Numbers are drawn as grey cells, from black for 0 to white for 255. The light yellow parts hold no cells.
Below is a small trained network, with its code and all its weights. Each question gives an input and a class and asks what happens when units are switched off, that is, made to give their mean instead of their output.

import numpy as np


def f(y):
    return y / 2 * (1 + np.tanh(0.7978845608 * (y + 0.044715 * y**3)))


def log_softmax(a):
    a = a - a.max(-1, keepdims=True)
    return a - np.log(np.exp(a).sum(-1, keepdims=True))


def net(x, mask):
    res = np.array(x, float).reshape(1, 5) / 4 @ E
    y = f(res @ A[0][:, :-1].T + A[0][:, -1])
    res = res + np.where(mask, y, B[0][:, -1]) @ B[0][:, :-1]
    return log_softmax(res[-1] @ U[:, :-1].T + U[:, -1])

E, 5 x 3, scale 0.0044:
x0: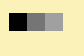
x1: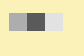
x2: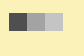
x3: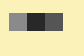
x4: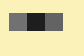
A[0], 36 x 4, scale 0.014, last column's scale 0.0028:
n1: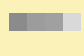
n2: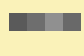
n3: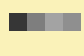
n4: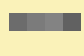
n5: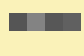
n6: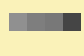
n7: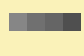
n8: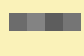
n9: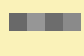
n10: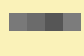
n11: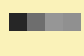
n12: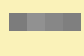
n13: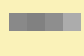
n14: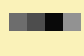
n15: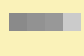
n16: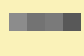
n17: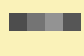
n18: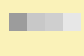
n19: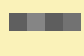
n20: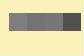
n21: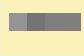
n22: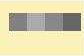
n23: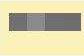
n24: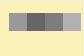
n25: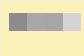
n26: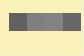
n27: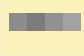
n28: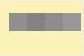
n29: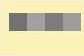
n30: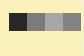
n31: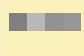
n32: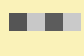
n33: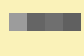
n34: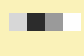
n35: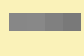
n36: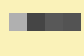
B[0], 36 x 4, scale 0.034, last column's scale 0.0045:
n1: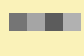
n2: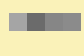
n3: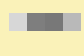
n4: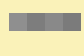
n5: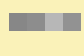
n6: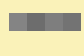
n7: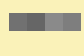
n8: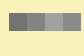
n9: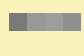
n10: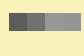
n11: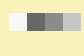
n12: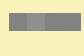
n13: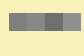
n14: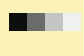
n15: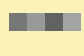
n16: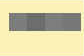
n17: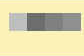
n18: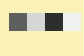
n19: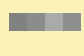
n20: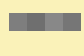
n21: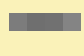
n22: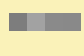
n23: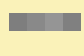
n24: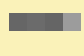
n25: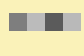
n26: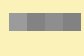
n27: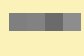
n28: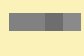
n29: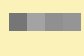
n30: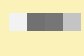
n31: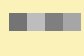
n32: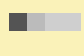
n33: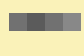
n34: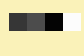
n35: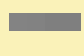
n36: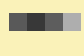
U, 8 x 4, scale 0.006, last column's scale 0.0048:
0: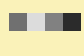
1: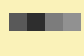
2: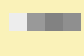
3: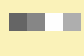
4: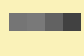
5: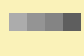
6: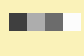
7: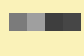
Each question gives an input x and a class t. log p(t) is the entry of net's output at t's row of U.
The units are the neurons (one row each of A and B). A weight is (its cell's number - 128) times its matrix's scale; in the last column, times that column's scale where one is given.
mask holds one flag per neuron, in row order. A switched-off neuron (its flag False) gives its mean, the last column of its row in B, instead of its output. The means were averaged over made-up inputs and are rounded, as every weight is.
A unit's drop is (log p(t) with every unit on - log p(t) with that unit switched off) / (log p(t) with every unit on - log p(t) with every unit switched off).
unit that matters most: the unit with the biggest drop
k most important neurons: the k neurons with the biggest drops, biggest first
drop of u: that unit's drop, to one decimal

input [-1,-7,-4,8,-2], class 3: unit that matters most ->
n14
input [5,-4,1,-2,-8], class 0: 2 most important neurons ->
n32; n18
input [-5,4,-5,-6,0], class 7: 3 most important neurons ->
n14; n32; n34
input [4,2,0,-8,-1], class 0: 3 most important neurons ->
n18; n32; n31
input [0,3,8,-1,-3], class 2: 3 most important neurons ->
n14; n34; n30
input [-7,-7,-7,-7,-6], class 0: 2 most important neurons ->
n34; n32
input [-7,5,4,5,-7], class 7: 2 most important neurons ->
n14; n32
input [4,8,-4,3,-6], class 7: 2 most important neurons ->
n14; n32
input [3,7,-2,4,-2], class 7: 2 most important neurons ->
n14; n34
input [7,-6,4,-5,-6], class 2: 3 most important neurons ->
n30; n11; n3
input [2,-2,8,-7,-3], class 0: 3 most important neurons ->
n18; n32; n31
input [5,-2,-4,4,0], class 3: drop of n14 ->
0.1
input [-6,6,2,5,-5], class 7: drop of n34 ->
0.2
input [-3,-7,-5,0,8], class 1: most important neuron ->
n36
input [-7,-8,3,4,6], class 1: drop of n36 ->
0.1
